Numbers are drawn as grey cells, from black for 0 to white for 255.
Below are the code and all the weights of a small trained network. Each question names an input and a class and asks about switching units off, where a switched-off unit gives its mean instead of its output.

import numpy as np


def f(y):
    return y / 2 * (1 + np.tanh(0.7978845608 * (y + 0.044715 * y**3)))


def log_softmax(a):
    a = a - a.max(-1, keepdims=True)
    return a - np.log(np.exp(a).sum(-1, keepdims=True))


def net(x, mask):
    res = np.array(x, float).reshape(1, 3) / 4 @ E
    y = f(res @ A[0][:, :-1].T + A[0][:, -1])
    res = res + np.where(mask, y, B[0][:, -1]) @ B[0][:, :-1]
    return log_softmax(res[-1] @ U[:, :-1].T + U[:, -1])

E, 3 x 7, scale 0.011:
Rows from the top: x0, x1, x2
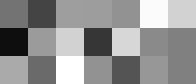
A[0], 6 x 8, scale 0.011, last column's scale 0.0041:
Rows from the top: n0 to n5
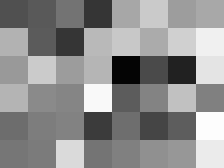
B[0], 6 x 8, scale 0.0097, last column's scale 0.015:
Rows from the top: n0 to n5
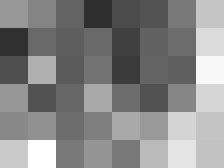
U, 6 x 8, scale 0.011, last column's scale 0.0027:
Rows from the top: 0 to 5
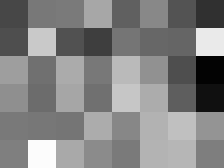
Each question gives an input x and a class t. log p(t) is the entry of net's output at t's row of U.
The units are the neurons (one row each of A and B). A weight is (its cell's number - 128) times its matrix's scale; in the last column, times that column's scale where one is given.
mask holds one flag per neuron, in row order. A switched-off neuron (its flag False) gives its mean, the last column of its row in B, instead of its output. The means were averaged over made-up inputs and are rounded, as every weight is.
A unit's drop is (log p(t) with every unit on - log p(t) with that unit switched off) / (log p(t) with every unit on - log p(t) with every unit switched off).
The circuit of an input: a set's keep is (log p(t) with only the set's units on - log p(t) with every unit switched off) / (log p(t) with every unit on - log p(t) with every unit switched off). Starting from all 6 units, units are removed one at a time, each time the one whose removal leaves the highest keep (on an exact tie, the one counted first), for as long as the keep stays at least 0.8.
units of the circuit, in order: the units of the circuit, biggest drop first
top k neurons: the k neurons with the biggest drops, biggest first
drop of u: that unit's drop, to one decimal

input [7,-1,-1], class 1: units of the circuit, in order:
(n1)
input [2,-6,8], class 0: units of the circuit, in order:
(n3 n2)
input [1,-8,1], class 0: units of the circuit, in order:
(n3 n5)
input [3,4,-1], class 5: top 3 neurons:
(n5 n2 n1)
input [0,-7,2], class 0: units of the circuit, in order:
(n3 n5)
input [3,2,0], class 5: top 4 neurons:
(n2 n5 n3 n1)
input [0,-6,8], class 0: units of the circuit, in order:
(n3 n2)
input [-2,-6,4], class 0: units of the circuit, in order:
(n3 n5)
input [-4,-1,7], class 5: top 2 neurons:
(n1 n5)
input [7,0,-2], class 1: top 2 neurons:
(n0 n1)
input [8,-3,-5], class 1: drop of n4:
-0.1
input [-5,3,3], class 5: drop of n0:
0.2
